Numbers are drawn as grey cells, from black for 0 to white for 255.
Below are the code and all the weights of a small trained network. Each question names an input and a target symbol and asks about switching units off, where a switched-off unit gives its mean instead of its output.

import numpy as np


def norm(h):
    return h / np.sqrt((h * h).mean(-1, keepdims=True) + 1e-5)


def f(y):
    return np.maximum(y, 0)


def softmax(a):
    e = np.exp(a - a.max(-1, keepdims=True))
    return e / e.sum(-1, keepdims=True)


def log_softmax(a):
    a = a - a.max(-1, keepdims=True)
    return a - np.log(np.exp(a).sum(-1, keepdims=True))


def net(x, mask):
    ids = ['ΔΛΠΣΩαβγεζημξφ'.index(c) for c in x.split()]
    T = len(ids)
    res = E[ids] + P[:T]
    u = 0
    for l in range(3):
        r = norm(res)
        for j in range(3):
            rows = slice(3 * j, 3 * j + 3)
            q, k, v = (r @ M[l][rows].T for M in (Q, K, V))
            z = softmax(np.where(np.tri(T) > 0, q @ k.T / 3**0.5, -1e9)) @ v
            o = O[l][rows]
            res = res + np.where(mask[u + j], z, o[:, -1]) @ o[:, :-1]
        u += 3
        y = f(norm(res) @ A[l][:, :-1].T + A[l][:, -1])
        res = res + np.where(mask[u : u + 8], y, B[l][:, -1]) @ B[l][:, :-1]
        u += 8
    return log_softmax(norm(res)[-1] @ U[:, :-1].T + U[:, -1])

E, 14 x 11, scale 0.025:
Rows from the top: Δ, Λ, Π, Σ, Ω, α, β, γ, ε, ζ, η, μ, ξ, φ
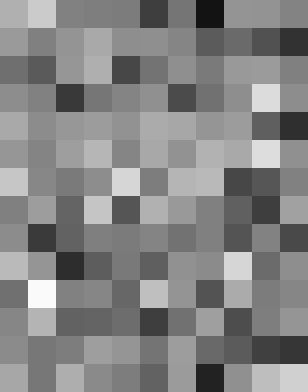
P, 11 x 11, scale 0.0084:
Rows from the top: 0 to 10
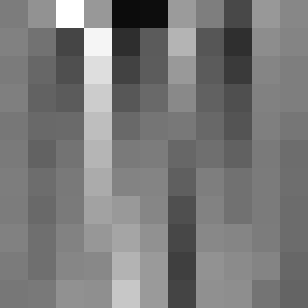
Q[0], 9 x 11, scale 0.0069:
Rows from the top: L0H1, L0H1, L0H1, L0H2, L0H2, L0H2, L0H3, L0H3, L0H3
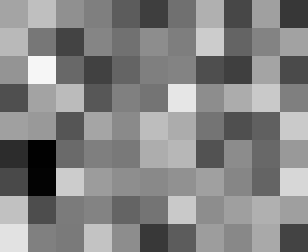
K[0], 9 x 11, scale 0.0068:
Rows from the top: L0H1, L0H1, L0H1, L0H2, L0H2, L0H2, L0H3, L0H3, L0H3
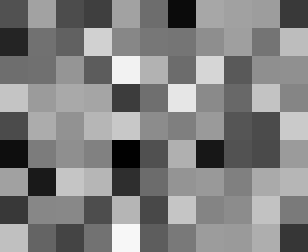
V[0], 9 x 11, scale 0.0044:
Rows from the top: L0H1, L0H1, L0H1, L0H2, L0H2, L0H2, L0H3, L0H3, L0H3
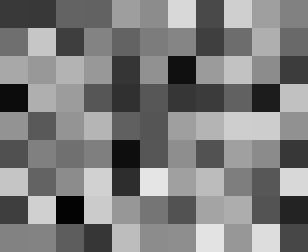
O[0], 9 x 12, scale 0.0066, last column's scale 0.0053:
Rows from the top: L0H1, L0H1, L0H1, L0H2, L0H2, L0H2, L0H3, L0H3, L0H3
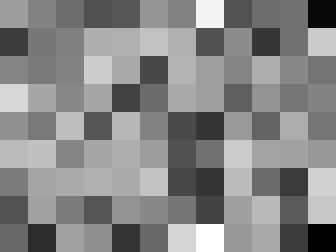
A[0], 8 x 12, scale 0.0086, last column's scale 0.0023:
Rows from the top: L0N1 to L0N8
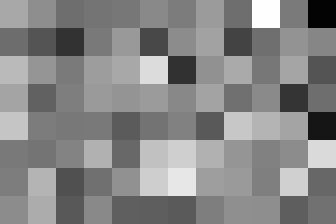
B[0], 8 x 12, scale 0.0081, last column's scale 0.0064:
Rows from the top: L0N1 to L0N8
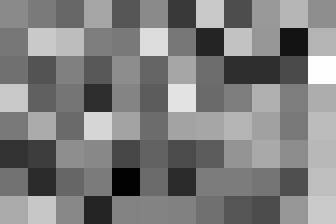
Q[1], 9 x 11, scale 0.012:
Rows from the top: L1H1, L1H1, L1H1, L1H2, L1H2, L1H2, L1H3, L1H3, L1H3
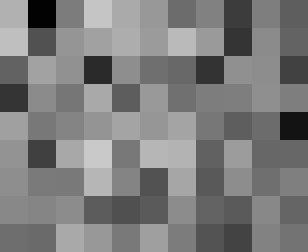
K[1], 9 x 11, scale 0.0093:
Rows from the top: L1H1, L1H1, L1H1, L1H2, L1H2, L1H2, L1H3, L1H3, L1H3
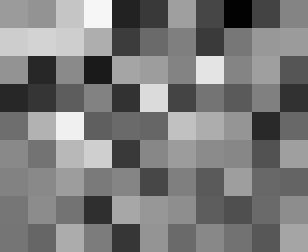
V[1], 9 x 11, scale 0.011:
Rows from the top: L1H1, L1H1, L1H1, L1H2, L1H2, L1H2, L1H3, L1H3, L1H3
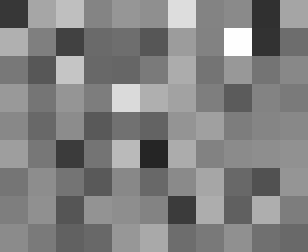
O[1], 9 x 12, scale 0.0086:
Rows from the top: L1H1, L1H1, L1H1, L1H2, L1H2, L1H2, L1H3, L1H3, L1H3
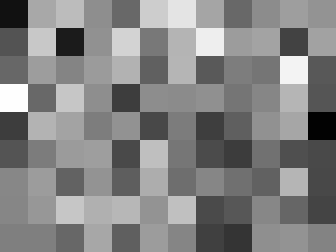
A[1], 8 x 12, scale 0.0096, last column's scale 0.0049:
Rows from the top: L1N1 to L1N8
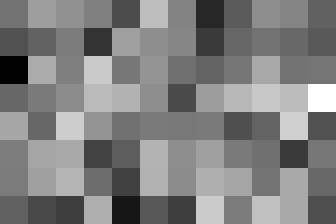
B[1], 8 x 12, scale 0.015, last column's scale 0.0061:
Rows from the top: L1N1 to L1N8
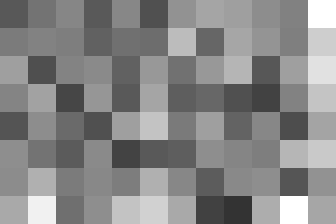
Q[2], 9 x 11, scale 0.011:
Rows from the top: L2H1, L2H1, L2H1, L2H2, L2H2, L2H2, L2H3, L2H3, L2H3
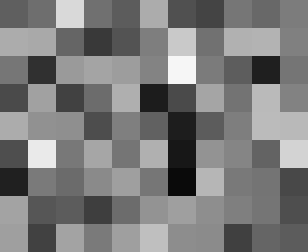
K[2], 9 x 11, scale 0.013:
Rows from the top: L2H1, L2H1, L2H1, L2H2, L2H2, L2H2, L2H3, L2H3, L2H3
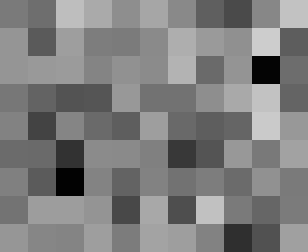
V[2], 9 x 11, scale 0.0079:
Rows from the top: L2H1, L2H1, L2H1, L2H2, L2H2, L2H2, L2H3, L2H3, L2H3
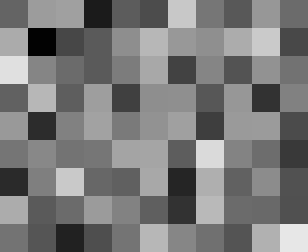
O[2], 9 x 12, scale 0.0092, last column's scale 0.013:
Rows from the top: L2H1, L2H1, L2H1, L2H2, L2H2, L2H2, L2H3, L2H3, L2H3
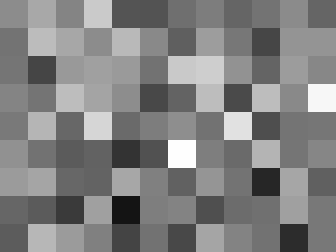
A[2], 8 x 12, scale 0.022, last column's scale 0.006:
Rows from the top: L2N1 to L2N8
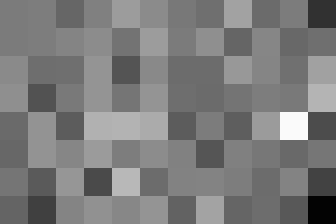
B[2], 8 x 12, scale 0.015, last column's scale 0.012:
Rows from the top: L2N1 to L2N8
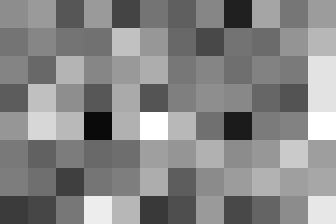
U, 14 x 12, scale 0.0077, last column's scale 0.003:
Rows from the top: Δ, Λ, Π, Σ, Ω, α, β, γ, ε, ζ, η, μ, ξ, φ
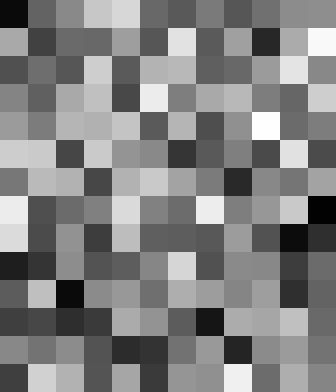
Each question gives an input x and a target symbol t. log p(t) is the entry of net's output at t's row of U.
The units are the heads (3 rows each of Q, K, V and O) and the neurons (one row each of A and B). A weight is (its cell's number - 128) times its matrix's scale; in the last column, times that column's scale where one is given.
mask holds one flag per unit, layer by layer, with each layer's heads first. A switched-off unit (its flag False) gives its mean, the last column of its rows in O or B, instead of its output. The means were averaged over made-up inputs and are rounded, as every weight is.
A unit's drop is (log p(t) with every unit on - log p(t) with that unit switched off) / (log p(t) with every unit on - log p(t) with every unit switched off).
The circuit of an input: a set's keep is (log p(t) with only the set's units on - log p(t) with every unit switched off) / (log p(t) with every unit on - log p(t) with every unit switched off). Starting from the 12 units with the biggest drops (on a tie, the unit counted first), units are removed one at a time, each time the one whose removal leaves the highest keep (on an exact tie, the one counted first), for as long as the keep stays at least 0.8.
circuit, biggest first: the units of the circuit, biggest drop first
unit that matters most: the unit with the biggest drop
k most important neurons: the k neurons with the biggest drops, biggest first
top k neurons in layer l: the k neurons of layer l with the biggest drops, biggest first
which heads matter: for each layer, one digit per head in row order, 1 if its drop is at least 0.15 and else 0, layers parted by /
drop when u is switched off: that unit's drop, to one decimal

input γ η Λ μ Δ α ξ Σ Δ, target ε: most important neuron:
L0N1
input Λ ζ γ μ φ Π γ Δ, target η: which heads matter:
000 / 100 / 000
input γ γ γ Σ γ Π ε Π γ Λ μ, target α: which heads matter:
001 / 100 / 010
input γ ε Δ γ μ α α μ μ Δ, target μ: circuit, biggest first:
L0H2, L2N5, L2N7
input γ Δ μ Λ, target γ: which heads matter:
001 / 110 / 001
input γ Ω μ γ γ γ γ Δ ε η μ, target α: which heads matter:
000 / 100 / 010
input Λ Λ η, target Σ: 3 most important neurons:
L2N5, L2N8, L2N3
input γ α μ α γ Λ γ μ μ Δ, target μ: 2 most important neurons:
L2N5, L2N7
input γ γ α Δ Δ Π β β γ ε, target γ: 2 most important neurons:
L0N4, L1N6
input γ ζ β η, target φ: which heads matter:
010 / 000 / 000
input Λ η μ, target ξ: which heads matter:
000 / 000 / 000
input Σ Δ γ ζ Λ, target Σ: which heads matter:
000 / 000 / 010
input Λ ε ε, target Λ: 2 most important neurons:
L1N5, L2N5
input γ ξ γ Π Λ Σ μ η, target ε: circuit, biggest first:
L1H1
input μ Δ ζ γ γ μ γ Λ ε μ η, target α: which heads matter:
000 / 100 / 000
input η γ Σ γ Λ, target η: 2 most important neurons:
L0N7, L2N5
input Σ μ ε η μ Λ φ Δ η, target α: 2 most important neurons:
L0N4, L2N5
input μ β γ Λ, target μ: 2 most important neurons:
L1N2, L2N7
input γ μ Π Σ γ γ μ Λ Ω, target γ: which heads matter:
001 / 100 / 000
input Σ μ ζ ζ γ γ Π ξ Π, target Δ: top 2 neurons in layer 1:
L1N4, L1N1
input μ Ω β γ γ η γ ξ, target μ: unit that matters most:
L1N2
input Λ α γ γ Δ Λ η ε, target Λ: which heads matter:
000 / 110 / 011
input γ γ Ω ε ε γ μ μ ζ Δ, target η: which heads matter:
001 / 100 / 000
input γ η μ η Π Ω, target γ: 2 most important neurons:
L0N4, L2N5
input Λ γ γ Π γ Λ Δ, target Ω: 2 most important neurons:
L2N5, L2N8
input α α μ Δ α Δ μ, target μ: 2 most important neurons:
L2N7, L2N5
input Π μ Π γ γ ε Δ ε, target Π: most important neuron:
L0N4
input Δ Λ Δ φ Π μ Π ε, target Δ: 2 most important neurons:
L0N8, L2N5
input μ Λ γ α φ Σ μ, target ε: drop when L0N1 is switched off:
0.1
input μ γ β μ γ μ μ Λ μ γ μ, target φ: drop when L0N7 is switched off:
0.0
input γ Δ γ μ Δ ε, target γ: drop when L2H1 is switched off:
0.2
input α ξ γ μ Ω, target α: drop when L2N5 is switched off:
0.2
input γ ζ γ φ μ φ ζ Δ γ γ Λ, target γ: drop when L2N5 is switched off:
0.2
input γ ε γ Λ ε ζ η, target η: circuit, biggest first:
L1H1
